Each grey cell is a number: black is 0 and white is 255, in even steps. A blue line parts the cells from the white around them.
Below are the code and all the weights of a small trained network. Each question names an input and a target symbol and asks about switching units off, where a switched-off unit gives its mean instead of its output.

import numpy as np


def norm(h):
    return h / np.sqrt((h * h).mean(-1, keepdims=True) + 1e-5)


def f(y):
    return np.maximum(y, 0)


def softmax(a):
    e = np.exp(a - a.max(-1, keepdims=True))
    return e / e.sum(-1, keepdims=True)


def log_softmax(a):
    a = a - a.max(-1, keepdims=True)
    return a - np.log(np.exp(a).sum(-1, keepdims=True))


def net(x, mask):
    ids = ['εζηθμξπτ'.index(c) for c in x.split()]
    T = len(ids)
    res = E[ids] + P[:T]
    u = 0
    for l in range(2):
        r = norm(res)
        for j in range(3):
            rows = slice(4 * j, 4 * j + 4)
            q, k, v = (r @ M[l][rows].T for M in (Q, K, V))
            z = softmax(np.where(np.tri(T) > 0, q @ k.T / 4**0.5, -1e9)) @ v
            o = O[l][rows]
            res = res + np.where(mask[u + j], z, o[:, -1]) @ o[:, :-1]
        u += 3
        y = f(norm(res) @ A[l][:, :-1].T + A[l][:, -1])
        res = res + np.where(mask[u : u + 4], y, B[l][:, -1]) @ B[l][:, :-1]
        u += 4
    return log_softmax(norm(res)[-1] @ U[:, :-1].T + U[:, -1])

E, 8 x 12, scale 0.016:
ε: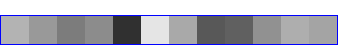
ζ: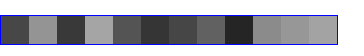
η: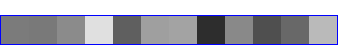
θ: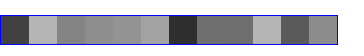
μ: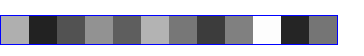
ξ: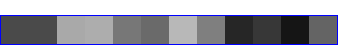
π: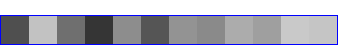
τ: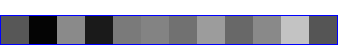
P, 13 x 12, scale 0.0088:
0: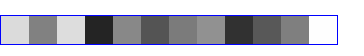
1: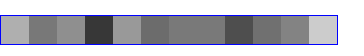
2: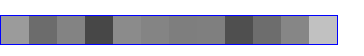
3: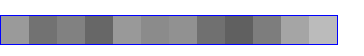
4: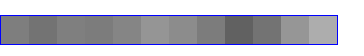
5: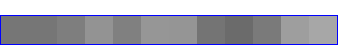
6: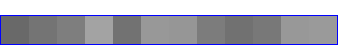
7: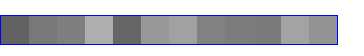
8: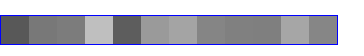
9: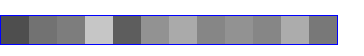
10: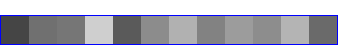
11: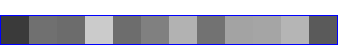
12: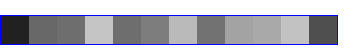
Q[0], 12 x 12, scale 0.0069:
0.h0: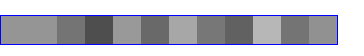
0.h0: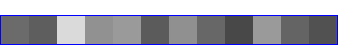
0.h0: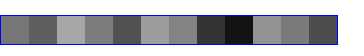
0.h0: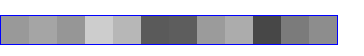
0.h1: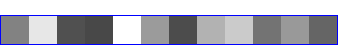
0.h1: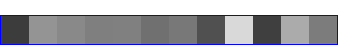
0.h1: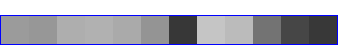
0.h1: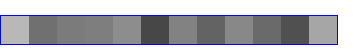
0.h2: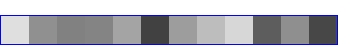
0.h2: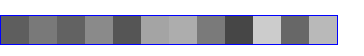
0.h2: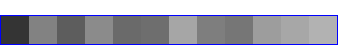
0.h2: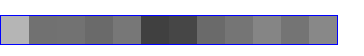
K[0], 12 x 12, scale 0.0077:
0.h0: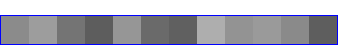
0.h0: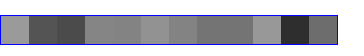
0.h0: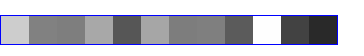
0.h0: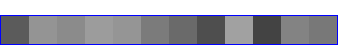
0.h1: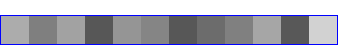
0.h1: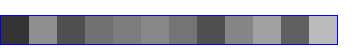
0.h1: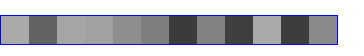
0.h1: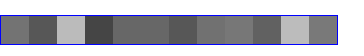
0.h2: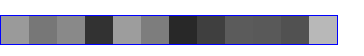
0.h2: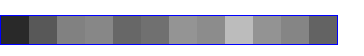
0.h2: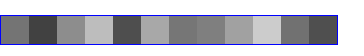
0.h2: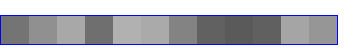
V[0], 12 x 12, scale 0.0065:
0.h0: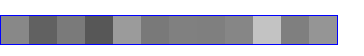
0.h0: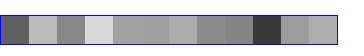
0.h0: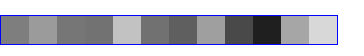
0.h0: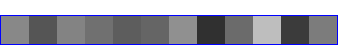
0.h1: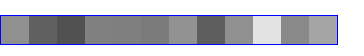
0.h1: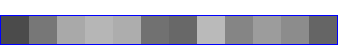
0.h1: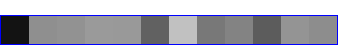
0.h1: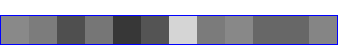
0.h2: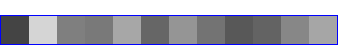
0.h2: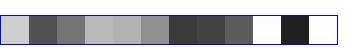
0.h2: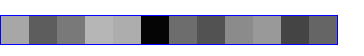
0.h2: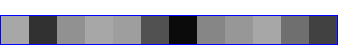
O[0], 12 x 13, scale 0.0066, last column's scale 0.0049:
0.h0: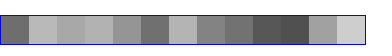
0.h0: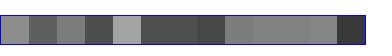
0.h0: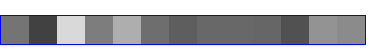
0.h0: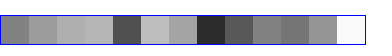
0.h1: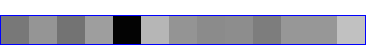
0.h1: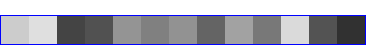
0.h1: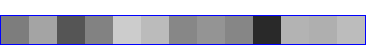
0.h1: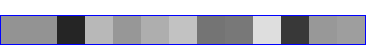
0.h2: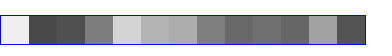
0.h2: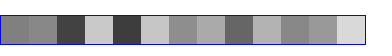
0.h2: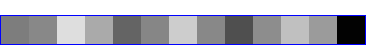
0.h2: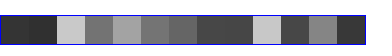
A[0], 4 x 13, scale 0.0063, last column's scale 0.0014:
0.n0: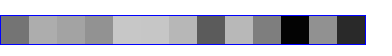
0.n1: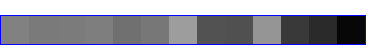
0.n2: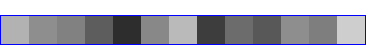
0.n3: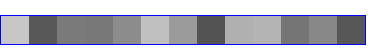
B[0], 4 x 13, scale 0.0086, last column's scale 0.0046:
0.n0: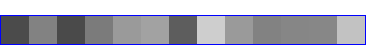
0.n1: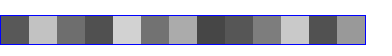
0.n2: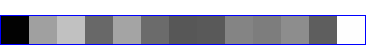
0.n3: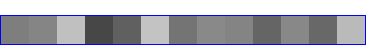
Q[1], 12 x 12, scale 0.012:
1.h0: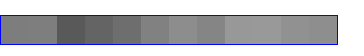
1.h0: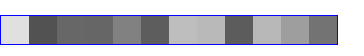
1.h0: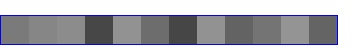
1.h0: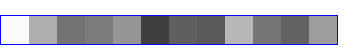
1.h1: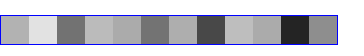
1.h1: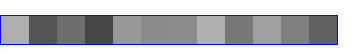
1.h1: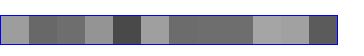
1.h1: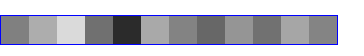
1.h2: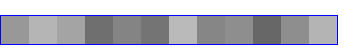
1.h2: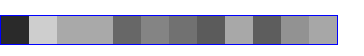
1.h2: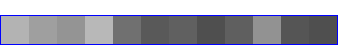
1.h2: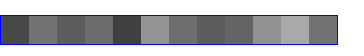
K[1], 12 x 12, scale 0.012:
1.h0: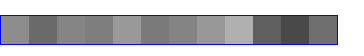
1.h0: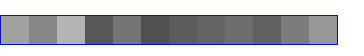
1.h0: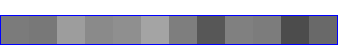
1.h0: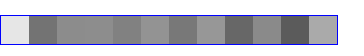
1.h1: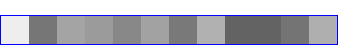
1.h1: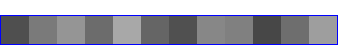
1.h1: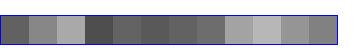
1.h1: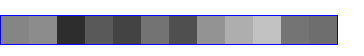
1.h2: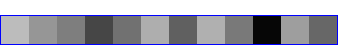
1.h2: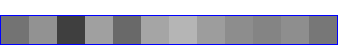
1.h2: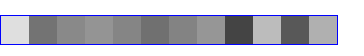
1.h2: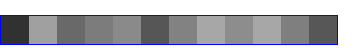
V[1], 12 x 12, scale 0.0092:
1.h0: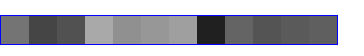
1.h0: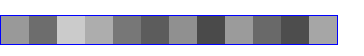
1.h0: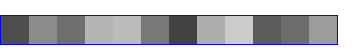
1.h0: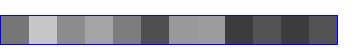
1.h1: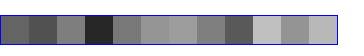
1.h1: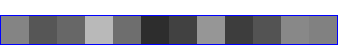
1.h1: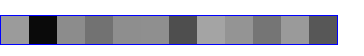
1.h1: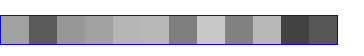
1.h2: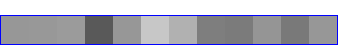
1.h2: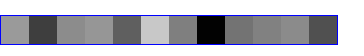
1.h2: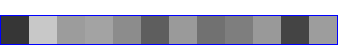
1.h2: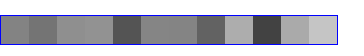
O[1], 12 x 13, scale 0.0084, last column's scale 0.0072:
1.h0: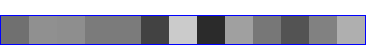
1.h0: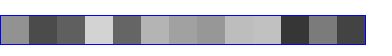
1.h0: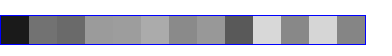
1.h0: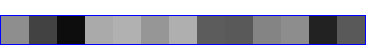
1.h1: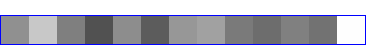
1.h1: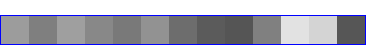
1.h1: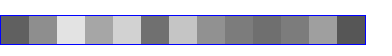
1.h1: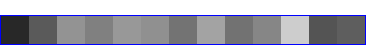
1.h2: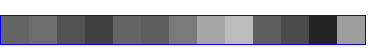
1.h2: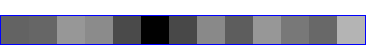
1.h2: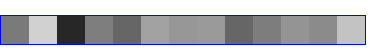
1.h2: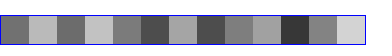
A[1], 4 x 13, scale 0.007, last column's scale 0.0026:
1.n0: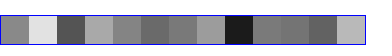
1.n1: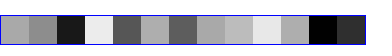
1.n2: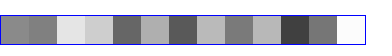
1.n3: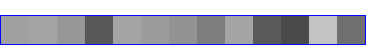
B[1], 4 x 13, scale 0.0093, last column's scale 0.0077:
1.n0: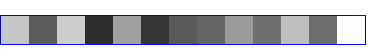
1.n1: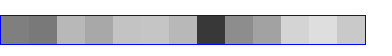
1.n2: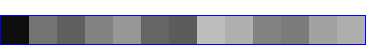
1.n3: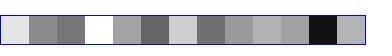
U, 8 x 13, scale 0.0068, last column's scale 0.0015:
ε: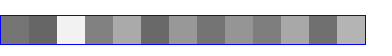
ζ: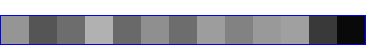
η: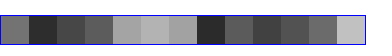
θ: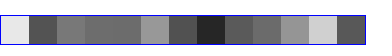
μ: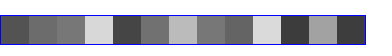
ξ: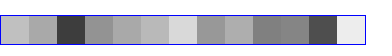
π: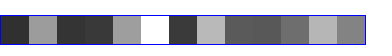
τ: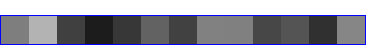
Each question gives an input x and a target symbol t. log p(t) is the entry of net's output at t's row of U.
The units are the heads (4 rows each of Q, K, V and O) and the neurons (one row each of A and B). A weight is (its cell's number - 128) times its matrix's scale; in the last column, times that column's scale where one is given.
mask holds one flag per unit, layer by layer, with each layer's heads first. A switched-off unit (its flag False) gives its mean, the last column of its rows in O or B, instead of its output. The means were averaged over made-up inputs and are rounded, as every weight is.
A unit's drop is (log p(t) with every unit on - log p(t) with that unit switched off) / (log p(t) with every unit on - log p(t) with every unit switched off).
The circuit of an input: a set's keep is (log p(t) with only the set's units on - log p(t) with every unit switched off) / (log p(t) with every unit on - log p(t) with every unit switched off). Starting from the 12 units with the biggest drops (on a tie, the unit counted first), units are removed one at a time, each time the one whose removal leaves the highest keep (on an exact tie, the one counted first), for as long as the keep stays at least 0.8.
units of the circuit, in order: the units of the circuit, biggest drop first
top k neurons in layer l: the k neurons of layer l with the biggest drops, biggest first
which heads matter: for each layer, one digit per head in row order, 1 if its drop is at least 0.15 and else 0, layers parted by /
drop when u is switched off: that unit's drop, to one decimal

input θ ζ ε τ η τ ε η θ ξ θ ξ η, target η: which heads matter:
110 / 100
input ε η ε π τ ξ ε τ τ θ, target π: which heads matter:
001 / 101
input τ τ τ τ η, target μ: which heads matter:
001 / 100
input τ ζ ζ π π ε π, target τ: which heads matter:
101 / 001
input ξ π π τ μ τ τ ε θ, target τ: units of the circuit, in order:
1.h0, 0.h0
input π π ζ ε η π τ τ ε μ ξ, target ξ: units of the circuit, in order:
0.h0, 0.h1
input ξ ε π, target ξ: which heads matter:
010 / 001
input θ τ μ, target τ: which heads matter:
000 / 001
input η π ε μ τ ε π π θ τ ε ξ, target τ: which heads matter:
000 / 100
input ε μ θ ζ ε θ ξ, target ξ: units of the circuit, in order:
0.h0, 0.h1, 1.h0
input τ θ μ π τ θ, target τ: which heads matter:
010 / 100
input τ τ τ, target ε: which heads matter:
000 / 010
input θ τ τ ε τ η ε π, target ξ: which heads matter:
110 / 001
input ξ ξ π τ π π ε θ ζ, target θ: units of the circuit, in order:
1.n0, 1.h2, 0.h0
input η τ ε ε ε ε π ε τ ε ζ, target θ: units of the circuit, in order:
1.h2, 0.h0, 1.n0
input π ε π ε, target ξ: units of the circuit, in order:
1.h2
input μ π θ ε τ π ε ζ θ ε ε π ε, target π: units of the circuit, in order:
1.h0
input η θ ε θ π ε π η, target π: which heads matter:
001 / 100
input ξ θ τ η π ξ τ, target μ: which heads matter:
111 / 100
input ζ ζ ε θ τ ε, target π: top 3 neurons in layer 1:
1.n0, 1.n2, 1.n1
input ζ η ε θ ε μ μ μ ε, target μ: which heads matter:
011 / 000
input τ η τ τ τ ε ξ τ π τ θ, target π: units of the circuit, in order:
1.h0, 1.h2
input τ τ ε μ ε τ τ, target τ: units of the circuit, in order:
0.h0, 1.h0, 1.h1
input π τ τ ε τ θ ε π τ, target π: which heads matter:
111 / 101
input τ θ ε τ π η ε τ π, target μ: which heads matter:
101 / 111
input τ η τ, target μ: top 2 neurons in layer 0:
0.n2, 0.n0
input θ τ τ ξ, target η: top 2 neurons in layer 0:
0.n1, 0.n0
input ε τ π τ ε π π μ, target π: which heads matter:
100 / 100
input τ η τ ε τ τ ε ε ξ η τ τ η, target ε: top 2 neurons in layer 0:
0.n2, 0.n3
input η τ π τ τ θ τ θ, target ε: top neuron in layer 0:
0.n2
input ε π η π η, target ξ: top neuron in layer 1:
1.n3
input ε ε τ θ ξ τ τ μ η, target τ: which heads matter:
100 / 101
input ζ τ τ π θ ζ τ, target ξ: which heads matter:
101 / 001
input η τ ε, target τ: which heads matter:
000 / 000
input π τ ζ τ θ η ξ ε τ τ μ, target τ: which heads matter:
000 / 100
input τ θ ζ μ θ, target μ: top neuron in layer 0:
0.n3
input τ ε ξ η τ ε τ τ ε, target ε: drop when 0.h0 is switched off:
0.1
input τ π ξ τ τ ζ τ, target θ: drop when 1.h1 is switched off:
0.8
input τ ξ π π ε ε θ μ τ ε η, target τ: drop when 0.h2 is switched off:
-0.2
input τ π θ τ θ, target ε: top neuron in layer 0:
0.n2
